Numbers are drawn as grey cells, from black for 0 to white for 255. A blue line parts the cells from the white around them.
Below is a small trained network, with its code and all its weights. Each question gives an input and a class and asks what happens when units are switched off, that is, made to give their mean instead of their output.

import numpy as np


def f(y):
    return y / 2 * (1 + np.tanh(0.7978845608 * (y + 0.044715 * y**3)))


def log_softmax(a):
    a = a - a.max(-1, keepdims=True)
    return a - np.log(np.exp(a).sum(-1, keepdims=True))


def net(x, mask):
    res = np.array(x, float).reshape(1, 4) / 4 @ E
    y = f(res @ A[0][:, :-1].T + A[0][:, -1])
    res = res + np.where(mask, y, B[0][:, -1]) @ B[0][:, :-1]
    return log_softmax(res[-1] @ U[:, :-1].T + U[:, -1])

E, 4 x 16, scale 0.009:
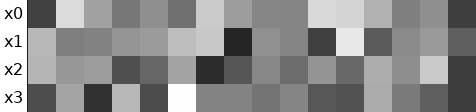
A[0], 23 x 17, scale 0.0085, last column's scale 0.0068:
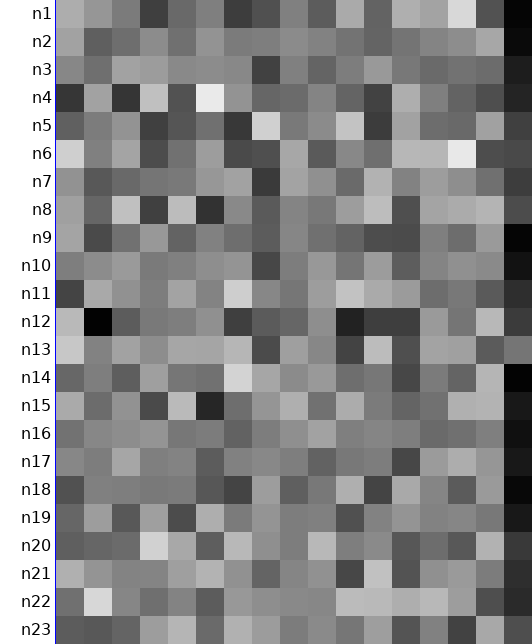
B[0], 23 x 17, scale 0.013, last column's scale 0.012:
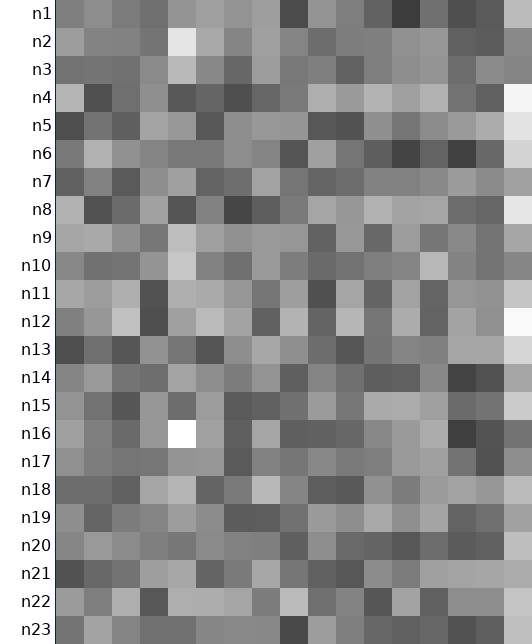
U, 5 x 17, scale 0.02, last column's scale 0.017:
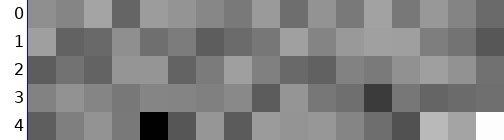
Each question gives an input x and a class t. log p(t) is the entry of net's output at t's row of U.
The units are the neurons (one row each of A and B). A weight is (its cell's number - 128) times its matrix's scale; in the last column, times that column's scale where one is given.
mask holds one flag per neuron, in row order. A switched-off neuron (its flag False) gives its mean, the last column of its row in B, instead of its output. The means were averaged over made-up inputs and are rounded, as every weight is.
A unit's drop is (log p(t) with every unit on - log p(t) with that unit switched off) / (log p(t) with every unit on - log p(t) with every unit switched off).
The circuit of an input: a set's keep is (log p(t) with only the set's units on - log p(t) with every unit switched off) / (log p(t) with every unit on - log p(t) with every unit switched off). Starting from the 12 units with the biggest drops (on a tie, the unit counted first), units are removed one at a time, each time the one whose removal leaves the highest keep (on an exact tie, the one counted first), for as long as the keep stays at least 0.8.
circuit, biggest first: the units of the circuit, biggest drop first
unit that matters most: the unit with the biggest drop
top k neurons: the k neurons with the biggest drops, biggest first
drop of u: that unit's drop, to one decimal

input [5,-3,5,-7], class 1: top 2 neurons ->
n8, n15
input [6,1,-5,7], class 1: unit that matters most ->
n4
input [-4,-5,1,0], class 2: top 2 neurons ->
n5, n11
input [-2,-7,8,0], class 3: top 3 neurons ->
n1, n6, n13
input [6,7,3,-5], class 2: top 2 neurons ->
n13, n12
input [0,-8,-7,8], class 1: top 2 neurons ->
n4, n19
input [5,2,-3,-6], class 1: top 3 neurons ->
n8, n12, n15
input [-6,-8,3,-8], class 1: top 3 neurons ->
n15, n8, n13
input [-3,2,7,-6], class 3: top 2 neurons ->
n6, n1
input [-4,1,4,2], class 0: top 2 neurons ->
n12, n23
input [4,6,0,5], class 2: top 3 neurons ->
n13, n8, n21
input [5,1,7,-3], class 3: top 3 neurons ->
n6, n1, n12
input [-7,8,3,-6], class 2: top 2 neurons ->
n13, n21
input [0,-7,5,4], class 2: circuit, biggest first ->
n5
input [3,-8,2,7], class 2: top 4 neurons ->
n5, n18, n8, n15
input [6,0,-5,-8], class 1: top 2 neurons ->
n8, n15
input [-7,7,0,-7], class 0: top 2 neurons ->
n12, n4
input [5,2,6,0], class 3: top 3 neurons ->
n6, n12, n1
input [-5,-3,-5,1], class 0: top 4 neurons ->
n12, n6, n1, n9
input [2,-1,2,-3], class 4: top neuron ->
n4
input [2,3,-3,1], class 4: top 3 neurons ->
n18, n5, n1
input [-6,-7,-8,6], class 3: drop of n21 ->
0.2
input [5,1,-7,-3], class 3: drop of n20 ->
0.1
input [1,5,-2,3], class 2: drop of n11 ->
0.0
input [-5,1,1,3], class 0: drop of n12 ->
0.1
